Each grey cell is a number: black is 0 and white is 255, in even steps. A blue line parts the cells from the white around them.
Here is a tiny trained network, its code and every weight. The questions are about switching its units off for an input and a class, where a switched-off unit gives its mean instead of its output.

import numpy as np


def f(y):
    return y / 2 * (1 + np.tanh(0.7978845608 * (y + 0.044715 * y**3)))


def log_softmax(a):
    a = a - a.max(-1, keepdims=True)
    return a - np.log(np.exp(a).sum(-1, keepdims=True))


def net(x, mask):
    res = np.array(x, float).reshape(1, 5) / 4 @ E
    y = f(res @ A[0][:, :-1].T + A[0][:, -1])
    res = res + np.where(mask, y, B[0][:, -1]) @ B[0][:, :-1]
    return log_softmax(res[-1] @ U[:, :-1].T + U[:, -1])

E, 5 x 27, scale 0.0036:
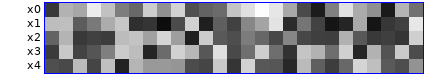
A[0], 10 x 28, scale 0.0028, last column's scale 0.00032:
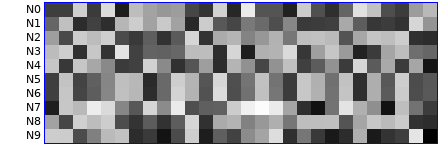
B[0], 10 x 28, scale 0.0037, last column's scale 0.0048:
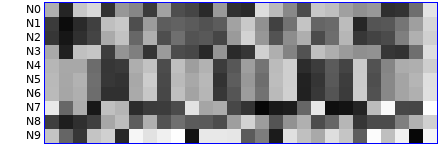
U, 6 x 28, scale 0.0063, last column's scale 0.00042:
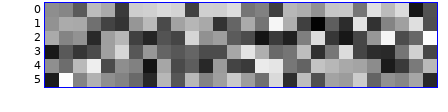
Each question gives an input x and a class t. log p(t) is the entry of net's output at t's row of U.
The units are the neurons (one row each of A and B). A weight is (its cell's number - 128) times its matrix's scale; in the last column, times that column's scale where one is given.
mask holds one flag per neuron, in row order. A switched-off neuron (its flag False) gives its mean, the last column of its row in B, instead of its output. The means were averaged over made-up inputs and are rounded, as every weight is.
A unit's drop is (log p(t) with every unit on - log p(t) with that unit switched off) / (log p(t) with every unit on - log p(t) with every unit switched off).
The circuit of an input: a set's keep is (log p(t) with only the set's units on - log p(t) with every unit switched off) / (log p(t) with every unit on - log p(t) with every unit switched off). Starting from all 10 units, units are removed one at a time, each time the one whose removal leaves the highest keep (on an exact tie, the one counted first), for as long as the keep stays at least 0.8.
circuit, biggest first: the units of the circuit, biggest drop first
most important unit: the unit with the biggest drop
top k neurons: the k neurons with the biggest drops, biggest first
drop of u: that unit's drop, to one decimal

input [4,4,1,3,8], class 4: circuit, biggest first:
[N0]
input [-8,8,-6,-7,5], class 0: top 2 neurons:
[N9 N7]
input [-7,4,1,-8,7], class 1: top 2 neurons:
[N4 N7]
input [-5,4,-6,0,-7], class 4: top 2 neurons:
[N3 N7]
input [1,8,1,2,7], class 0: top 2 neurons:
[N9 N3]
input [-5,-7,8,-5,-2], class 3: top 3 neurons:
[N1 N9 N7]
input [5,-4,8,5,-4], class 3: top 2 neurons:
[N1 N9]
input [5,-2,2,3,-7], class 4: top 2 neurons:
[N3 N9]
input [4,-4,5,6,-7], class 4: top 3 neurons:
[N3 N9 N4]
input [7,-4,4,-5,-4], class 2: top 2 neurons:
[N7 N9]
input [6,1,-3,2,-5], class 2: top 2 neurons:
[N7 N0]
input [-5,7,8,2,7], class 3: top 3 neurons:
[N1 N7 N3]
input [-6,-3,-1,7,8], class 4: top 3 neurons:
[N0 N7 N4]
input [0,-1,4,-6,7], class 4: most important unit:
N0
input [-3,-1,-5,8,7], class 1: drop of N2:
0.0
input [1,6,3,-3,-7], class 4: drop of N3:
1.4
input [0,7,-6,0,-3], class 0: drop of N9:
1.1
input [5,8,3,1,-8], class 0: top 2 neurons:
[N9 N0]
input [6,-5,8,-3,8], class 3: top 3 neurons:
[N1 N9 N3]
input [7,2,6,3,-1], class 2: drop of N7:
0.9
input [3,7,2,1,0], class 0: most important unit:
N9
